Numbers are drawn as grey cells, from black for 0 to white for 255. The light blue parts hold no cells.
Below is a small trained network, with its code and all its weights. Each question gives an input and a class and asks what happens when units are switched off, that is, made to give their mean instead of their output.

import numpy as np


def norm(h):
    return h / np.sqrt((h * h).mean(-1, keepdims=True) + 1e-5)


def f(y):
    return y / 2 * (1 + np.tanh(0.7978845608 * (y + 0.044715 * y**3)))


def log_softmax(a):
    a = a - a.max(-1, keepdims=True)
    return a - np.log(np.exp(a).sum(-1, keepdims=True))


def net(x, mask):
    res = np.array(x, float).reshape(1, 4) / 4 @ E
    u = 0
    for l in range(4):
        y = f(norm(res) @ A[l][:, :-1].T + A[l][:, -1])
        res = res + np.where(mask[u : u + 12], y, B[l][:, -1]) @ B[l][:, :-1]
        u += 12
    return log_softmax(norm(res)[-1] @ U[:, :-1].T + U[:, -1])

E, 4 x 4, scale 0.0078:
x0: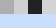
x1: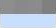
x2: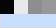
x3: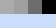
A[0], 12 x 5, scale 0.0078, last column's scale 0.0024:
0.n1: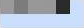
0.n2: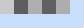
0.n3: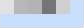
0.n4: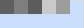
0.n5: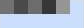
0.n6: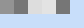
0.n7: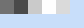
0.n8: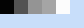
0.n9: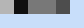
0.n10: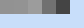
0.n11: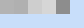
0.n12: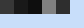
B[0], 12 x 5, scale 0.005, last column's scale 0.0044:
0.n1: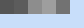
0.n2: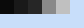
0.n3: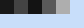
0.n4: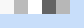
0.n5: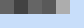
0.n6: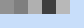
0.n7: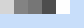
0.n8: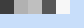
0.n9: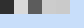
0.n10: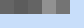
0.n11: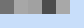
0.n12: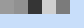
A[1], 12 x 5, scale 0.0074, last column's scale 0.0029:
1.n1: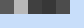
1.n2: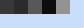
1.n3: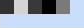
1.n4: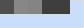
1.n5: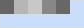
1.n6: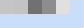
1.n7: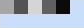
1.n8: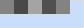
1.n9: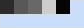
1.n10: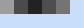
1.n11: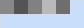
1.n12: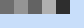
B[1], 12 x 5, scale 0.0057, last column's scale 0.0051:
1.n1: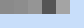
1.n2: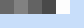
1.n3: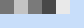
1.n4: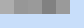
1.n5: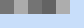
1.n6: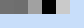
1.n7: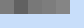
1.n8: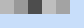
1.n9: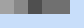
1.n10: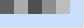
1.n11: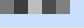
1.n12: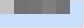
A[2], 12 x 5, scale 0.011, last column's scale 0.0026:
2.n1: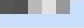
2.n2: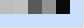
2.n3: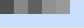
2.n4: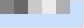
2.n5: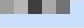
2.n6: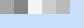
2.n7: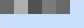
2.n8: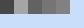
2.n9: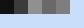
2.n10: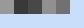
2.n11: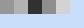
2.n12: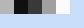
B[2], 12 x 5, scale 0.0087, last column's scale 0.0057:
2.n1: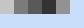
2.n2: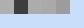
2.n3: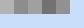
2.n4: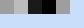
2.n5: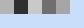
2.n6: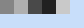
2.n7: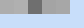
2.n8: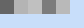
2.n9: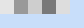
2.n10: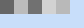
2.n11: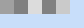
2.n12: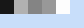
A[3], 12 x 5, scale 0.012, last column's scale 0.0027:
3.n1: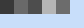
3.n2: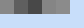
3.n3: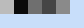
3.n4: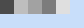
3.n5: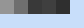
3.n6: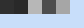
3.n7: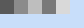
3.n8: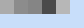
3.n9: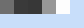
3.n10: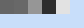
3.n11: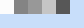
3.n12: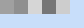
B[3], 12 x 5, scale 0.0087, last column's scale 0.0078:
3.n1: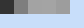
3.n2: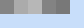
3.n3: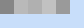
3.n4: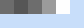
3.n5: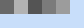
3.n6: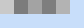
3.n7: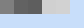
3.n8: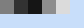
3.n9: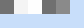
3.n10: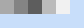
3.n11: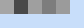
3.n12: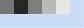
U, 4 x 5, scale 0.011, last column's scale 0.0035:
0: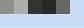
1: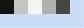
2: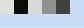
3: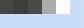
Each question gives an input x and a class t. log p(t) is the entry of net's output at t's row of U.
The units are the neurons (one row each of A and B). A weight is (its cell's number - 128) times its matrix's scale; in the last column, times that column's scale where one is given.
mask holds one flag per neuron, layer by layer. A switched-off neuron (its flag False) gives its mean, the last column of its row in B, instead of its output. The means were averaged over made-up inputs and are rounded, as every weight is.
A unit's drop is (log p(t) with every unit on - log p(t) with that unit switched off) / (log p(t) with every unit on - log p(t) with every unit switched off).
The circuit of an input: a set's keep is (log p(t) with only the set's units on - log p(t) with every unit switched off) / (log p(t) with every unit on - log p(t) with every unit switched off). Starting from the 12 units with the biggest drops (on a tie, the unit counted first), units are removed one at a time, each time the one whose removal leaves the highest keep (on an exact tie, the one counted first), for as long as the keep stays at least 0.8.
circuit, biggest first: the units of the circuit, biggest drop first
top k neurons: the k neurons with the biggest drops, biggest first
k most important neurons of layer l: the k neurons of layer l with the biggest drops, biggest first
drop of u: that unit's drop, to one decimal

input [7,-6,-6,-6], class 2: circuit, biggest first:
[2.n5, 3.n11]
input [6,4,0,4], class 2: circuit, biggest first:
[2.n11, 2.n5]
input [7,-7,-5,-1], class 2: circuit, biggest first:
[2.n5]
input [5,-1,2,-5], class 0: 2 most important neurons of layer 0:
[0.n4, 0.n3]
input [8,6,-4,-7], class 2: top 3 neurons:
[2.n2, 0.n7, 2.n5]
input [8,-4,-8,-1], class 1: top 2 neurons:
[2.n12, 2.n9]
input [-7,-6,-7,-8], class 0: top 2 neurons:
[2.n1, 2.n4]
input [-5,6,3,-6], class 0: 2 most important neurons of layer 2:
[2.n6, 2.n4]
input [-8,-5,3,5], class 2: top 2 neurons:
[3.n6, 2.n9]
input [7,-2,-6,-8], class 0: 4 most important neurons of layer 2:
[2.n4, 2.n6, 2.n12, 2.n9]
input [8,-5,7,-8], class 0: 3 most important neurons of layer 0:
[0.n4, 0.n3, 0.n9]
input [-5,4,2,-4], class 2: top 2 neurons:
[0.n8, 0.n6]
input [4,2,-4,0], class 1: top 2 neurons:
[2.n12, 1.n3]
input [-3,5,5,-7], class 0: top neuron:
[2.n6]
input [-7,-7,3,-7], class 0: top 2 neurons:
[2.n4, 2.n6]
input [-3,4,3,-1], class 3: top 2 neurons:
[2.n12, 0.n9]
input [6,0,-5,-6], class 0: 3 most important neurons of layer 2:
[2.n4, 2.n6, 2.n9]
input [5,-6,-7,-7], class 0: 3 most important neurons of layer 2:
[2.n4, 2.n6, 2.n1]
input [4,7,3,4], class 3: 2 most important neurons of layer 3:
[3.n12, 3.n6]
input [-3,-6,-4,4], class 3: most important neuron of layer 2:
[2.n9]
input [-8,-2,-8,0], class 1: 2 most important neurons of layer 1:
[1.n8, 1.n6]
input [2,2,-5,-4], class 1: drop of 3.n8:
0.1
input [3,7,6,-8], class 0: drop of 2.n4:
0.2
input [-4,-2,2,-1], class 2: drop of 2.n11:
-0.1
